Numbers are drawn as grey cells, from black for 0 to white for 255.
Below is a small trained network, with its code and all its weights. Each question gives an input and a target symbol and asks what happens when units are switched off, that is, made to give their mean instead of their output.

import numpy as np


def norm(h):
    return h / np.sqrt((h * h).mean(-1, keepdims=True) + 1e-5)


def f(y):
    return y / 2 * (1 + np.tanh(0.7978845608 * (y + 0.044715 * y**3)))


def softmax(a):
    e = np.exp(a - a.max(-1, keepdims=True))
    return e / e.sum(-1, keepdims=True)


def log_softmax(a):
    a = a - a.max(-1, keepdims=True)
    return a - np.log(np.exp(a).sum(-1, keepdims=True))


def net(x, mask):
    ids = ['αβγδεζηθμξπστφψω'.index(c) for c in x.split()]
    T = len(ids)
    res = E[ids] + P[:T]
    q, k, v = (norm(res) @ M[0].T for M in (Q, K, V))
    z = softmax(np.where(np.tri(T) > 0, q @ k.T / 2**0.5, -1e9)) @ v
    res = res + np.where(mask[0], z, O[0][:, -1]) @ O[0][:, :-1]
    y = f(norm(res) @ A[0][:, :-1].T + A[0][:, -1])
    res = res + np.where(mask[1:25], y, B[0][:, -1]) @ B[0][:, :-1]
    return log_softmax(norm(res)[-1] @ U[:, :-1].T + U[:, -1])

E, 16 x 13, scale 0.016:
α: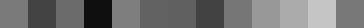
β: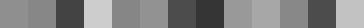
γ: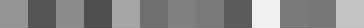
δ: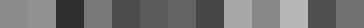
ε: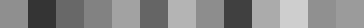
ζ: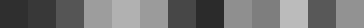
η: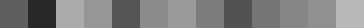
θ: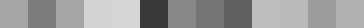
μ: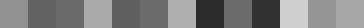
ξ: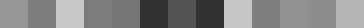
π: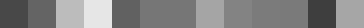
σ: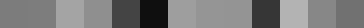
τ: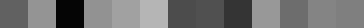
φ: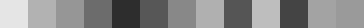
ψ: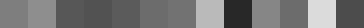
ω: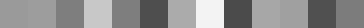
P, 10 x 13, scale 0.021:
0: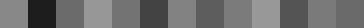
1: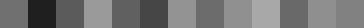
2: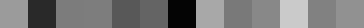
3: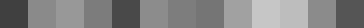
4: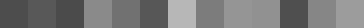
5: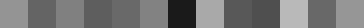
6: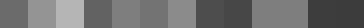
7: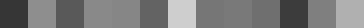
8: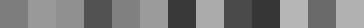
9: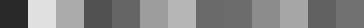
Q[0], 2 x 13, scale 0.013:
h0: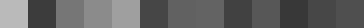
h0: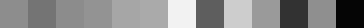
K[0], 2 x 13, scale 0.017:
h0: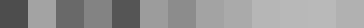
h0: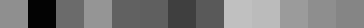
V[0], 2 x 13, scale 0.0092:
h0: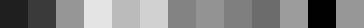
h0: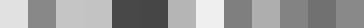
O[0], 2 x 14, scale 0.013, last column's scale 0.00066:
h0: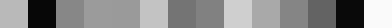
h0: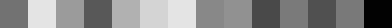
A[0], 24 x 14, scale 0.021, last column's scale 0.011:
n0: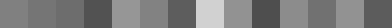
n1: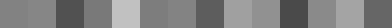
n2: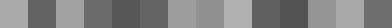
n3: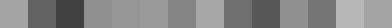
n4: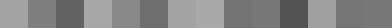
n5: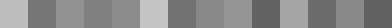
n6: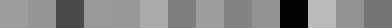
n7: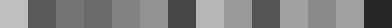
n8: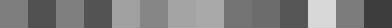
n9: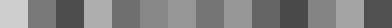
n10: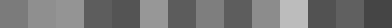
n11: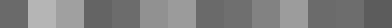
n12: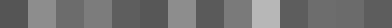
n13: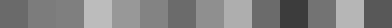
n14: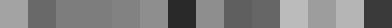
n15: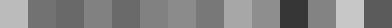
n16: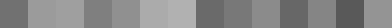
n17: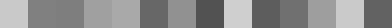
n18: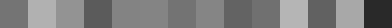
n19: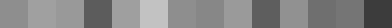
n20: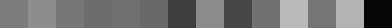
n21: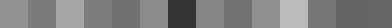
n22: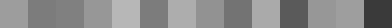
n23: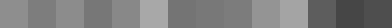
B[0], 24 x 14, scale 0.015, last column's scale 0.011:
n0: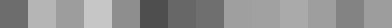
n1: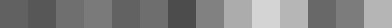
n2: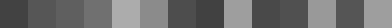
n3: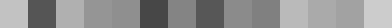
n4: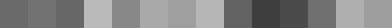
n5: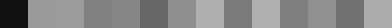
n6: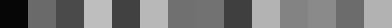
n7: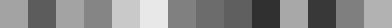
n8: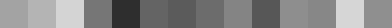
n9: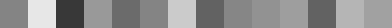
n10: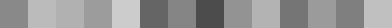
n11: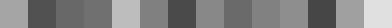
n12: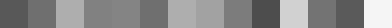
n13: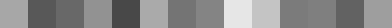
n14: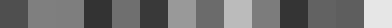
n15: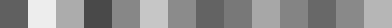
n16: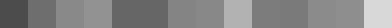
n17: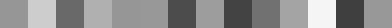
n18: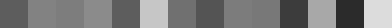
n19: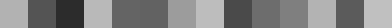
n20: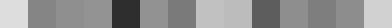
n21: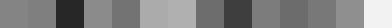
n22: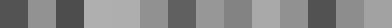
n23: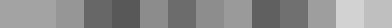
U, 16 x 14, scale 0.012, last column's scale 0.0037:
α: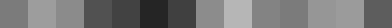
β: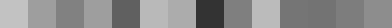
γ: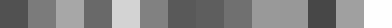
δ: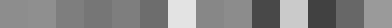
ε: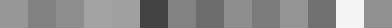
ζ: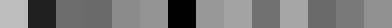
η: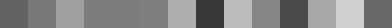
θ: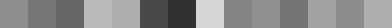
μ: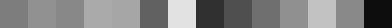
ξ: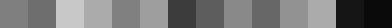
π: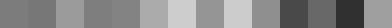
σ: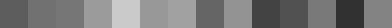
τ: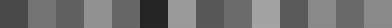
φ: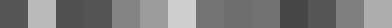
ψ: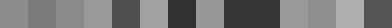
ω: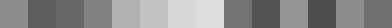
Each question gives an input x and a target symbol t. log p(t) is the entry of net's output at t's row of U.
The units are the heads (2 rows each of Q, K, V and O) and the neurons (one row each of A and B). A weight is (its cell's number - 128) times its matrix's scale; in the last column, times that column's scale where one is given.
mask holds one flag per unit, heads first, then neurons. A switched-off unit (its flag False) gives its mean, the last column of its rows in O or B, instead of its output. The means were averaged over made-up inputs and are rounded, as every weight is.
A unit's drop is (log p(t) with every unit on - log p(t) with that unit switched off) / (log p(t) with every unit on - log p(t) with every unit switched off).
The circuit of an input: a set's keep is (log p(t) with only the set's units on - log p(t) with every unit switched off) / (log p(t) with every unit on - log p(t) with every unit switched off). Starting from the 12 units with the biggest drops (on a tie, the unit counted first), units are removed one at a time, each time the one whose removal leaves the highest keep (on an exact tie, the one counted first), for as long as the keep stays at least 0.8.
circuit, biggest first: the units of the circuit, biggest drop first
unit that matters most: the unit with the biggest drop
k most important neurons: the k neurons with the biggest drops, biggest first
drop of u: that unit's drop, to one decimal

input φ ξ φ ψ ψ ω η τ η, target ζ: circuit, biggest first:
(h0)
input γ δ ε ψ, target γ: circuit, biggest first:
(h0, n11, n10)
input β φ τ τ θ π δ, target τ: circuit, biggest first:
(h0, n21, n7)
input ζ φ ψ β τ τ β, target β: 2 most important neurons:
(n21, n23)
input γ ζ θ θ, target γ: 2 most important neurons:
(n11, n19)
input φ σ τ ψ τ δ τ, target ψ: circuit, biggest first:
(h0, n20)
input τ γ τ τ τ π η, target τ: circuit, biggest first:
(h0, n21, n14)
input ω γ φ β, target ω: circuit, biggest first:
(h0, n19)
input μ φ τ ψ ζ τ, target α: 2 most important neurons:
(n14, n20)
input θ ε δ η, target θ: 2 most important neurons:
(n19, n11)
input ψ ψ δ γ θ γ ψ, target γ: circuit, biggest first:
(n11, n10)
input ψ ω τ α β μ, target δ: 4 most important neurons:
(n7, n14, n20, n21)
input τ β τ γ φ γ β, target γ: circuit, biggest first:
(n11, h0)
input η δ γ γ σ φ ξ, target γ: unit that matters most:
n11
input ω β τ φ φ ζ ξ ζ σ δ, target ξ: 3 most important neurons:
(n18, n10, n20)
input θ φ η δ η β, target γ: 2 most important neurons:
(n7, n5)
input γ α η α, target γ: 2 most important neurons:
(n11, n10)
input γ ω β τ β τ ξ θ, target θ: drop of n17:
0.3
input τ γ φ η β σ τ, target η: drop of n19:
0.0
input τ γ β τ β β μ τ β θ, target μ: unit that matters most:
h0
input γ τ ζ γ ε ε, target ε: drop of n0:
0.3
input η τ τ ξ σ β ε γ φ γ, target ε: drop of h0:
1.1
